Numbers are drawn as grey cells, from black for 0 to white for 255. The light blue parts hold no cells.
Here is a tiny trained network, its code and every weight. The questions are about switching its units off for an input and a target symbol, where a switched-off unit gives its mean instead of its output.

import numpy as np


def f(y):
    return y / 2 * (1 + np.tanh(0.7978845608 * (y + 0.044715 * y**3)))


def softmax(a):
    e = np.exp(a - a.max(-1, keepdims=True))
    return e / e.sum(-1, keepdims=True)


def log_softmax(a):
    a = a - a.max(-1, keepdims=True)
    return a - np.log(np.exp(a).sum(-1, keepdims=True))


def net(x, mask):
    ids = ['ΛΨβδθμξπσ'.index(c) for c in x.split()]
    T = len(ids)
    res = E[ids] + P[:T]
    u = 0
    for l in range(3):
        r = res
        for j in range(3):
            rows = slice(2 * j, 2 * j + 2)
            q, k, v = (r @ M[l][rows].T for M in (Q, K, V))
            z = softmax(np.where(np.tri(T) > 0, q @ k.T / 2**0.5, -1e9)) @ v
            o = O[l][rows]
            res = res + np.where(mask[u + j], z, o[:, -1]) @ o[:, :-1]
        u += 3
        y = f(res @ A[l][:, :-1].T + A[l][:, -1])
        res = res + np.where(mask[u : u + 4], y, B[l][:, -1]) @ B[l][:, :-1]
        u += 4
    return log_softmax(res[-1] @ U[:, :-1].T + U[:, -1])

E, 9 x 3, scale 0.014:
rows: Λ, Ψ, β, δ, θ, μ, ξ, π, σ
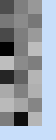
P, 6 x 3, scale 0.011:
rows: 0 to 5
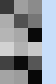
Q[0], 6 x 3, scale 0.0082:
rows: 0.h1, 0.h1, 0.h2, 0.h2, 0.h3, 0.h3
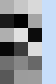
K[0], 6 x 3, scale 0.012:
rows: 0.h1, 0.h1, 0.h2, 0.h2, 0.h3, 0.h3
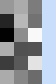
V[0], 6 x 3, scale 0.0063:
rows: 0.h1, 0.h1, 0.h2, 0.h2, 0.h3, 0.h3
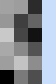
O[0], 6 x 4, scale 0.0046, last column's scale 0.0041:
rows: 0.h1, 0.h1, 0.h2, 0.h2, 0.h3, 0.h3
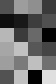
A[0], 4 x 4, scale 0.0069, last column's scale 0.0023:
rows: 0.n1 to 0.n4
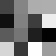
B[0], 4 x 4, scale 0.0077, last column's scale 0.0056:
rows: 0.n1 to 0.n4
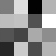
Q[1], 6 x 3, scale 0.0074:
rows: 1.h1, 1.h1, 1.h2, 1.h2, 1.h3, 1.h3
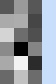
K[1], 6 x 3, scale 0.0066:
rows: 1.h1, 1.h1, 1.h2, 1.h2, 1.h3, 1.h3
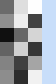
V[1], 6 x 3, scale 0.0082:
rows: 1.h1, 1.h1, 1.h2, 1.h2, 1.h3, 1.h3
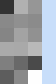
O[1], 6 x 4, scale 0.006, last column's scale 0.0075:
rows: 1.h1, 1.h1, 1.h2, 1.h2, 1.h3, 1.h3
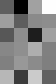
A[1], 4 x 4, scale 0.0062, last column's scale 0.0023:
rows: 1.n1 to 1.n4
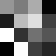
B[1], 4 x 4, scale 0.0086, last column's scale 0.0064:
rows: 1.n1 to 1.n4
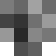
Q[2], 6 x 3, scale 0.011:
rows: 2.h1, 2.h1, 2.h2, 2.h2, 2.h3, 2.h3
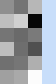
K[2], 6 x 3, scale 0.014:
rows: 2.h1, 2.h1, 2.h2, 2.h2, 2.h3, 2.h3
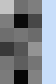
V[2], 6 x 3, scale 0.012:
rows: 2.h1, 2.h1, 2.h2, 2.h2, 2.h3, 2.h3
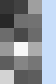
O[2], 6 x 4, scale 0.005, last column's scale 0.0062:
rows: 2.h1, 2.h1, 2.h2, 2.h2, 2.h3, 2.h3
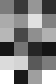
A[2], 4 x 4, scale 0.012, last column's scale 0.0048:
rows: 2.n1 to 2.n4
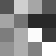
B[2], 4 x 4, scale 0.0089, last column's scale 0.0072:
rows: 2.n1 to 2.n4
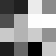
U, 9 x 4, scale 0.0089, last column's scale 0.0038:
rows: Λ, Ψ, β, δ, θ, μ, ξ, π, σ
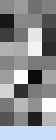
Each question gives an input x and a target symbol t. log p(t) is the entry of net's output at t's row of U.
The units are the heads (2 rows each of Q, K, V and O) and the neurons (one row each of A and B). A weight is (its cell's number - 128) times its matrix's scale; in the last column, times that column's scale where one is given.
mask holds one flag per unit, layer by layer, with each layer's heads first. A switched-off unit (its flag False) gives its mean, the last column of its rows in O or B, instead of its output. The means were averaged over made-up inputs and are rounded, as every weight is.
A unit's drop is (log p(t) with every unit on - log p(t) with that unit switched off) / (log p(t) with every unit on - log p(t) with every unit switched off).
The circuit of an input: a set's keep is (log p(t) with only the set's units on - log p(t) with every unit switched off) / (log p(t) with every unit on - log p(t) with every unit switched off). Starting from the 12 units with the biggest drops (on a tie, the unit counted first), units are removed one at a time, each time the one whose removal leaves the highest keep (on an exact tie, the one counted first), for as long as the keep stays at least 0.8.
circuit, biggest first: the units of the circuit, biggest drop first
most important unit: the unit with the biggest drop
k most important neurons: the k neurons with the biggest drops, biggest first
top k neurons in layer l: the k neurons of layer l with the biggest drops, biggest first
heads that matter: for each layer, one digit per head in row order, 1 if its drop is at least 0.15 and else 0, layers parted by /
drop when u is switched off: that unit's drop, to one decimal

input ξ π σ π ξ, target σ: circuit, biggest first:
[1.n4; 2.n2; 2.h2]
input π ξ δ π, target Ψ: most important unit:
0.n4
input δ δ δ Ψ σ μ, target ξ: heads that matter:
000 / 000 / 110
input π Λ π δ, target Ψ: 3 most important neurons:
[0.n2; 1.n4; 2.n1]
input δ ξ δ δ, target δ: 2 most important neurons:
[0.n2; 2.n3]
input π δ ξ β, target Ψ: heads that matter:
000 / 100 / 011
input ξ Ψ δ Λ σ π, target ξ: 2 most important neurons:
[2.n2; 0.n4]
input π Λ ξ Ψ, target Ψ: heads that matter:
001 / 100 / 011
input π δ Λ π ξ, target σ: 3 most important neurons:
[1.n4; 2.n2; 0.n4]
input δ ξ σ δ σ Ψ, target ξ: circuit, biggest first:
[1.n4; 2.h2]
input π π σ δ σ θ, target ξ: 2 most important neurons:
[0.n4; 2.n2]
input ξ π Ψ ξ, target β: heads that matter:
001 / 001 / 001
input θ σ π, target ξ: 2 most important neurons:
[0.n2; 0.n4]
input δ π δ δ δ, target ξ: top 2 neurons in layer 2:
[2.n2; 2.n4]
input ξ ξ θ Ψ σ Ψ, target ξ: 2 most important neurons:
[0.n4; 2.n2]
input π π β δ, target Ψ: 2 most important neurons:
[0.n2; 0.n4]
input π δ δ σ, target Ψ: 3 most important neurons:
[0.n4; 1.n4; 0.n2]
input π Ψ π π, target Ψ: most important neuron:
[1.n4]
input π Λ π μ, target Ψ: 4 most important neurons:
[0.n2; 1.n4; 2.n1; 0.n4]
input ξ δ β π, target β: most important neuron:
[2.n1]
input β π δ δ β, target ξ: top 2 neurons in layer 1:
[1.n4; 1.n2]
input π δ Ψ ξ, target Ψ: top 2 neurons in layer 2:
[2.n1; 2.n4]
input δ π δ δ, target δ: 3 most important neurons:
[0.n2; 2.n3; 1.n4]
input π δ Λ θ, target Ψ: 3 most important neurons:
[1.n4; 0.n4; 2.n1]
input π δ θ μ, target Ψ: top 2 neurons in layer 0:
[0.n2; 0.n4]
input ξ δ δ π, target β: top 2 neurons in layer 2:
[2.n1; 2.n3]
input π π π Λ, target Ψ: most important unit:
1.n4
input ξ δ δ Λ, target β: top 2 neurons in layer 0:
[0.n2; 0.n4]
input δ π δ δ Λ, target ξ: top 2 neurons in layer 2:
[2.n2; 2.n4]
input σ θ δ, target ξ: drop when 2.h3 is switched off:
0.3
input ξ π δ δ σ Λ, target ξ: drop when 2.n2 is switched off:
0.2
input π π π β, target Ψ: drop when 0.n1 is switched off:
0.1
